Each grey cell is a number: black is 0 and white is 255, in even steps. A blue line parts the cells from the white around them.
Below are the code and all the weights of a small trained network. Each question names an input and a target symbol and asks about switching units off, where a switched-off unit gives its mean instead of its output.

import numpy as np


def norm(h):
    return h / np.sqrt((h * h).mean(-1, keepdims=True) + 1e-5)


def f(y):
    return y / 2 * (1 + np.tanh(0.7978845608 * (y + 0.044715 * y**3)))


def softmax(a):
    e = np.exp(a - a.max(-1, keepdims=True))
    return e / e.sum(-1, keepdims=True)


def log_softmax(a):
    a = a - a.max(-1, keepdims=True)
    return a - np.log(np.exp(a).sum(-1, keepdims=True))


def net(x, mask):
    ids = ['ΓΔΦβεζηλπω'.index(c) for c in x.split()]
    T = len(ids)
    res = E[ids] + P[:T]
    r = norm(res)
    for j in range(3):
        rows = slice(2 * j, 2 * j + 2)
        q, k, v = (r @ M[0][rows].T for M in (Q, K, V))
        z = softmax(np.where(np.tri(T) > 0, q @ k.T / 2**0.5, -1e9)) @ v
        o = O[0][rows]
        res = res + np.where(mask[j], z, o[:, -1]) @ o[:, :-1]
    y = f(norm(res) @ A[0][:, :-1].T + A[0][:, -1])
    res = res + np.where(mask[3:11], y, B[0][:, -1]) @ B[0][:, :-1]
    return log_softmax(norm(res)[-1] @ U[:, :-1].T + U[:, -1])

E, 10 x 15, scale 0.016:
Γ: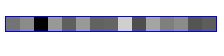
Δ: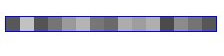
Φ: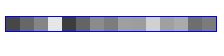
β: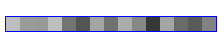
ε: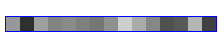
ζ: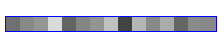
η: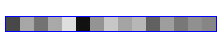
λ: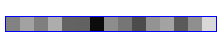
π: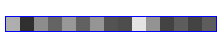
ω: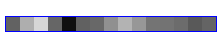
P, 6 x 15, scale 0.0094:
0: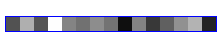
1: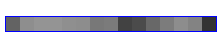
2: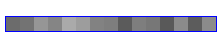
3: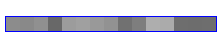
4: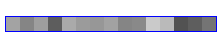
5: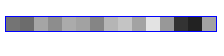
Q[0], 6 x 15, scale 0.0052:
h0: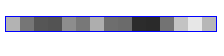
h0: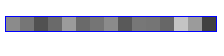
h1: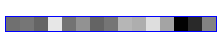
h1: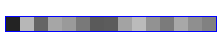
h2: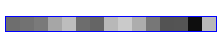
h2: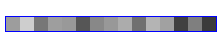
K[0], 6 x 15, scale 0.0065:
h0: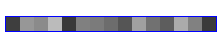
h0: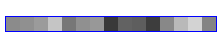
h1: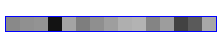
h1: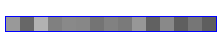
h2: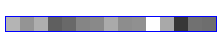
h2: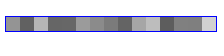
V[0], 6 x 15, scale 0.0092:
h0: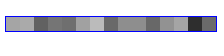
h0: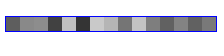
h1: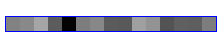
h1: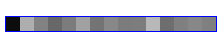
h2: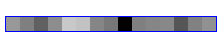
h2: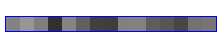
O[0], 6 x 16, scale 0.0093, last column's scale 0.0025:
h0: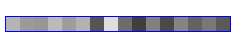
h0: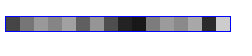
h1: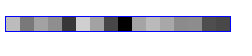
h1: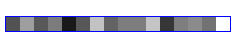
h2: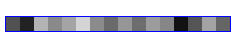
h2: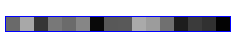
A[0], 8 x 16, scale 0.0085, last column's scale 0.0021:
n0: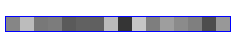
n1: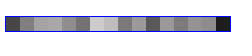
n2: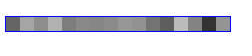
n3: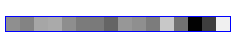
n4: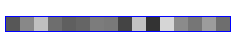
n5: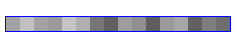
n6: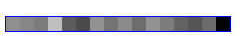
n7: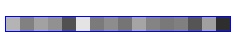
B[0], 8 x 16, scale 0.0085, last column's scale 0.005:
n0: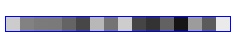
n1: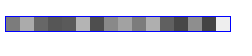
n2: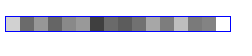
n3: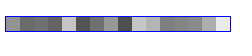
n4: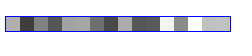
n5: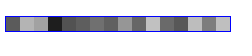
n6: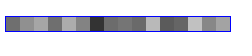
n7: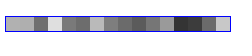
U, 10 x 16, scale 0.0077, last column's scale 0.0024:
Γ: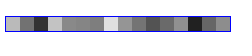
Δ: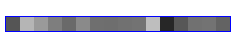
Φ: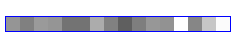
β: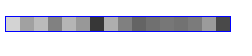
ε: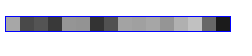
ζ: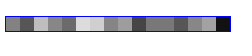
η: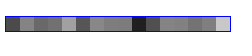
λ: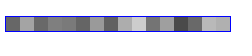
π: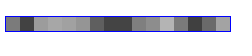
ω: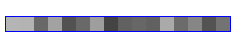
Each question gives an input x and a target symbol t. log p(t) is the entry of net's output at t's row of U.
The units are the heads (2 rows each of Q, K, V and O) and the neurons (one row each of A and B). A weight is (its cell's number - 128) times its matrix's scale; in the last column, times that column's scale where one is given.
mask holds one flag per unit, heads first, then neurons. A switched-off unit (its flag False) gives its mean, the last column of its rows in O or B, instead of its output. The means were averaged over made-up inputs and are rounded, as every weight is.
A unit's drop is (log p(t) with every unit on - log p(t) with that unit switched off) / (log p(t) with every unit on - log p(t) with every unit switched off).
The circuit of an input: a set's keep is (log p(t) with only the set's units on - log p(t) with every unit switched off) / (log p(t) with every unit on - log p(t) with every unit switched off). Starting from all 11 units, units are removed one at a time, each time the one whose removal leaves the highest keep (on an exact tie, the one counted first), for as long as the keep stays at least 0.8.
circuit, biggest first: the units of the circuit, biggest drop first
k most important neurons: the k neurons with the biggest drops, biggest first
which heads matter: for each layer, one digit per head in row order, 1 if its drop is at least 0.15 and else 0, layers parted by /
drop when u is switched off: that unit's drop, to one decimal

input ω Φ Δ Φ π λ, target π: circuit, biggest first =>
(h1, h2)
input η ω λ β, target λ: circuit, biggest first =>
(h0)
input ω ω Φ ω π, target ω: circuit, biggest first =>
(h2, n0)
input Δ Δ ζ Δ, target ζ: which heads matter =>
001
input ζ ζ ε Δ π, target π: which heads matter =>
101
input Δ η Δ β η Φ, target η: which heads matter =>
110
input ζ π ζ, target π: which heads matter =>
111
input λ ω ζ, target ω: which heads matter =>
010
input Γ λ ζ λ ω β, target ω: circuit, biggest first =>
(h1, h2)
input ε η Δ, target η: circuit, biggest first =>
(h1, h0)
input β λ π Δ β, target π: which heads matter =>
001
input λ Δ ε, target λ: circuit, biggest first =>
(h0, n2)
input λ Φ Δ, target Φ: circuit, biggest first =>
(h2, n0)
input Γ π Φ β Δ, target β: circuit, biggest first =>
(h0)
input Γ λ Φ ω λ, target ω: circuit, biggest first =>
(h1, n0)
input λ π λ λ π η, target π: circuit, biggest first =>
(h2, h1)
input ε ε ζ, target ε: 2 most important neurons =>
(n4, n1)
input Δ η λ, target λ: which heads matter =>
110
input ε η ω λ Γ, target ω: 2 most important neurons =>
(n0, n7)
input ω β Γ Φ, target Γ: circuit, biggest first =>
(h0)
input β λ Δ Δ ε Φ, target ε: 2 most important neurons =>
(n1, n4)
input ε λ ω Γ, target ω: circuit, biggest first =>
(h1, h2)
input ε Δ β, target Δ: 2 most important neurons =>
(n5, n4)
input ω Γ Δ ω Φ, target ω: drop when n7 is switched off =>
0.1
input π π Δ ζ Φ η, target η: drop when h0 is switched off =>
0.6
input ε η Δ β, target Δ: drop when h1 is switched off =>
0.1
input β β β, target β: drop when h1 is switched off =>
0.2
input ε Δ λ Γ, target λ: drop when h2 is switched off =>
0.1
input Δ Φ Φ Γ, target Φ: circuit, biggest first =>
(h2)
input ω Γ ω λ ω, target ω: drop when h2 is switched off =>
0.3
